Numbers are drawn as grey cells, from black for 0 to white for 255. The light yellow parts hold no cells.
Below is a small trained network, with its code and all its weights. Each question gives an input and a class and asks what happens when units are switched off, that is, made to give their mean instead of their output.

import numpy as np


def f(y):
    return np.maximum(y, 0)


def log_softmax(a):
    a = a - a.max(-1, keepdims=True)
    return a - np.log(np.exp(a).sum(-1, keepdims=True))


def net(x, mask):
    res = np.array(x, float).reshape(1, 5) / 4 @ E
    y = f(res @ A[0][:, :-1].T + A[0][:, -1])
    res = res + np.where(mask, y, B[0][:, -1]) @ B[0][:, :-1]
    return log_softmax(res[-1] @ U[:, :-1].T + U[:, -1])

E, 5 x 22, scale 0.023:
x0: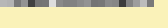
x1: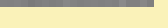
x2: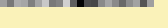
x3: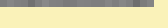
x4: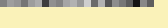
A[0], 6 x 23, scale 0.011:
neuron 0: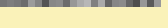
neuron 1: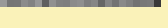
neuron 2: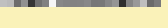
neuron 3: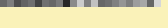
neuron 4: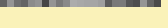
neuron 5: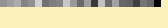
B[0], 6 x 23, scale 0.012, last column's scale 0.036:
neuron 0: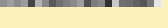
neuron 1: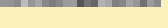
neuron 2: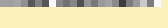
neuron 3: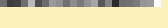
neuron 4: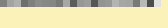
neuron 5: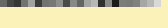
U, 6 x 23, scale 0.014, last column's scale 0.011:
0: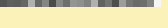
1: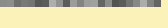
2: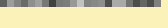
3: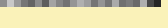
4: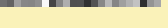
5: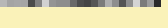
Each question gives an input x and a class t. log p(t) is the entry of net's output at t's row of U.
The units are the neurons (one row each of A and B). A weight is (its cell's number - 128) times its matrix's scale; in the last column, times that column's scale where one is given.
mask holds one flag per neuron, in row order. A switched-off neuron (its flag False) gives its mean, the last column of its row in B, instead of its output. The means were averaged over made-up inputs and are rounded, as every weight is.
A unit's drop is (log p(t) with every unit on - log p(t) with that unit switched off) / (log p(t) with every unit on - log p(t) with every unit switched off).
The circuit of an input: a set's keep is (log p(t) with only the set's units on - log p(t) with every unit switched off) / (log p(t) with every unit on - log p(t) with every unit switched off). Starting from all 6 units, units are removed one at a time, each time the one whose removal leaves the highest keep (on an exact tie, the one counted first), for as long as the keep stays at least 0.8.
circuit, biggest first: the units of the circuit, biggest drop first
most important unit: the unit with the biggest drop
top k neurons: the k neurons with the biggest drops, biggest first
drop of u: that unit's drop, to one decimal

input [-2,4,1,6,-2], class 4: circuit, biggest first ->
neuron 2; neuron 3
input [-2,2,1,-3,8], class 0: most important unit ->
neuron 5
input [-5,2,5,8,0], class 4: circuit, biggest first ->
neuron 3; neuron 2
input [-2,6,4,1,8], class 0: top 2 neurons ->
neuron 5; neuron 2
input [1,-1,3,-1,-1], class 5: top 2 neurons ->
neuron 3; neuron 5
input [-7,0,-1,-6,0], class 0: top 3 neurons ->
neuron 2; neuron 4; neuron 0
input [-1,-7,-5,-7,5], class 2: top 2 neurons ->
neuron 2; neuron 0
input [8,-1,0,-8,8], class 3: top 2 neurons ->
neuron 4; neuron 0
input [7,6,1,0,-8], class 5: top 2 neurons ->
neuron 5; neuron 3
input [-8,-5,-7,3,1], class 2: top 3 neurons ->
neuron 0; neuron 5; neuron 4
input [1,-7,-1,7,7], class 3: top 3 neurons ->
neuron 4; neuron 0; neuron 3
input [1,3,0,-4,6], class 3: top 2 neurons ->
neuron 3; neuron 4
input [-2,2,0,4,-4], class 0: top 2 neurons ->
neuron 2; neuron 4
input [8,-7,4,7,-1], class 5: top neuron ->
neuron 3
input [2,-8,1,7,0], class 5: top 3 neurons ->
neuron 3; neuron 5; neuron 4
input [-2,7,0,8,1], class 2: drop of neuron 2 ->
0.6
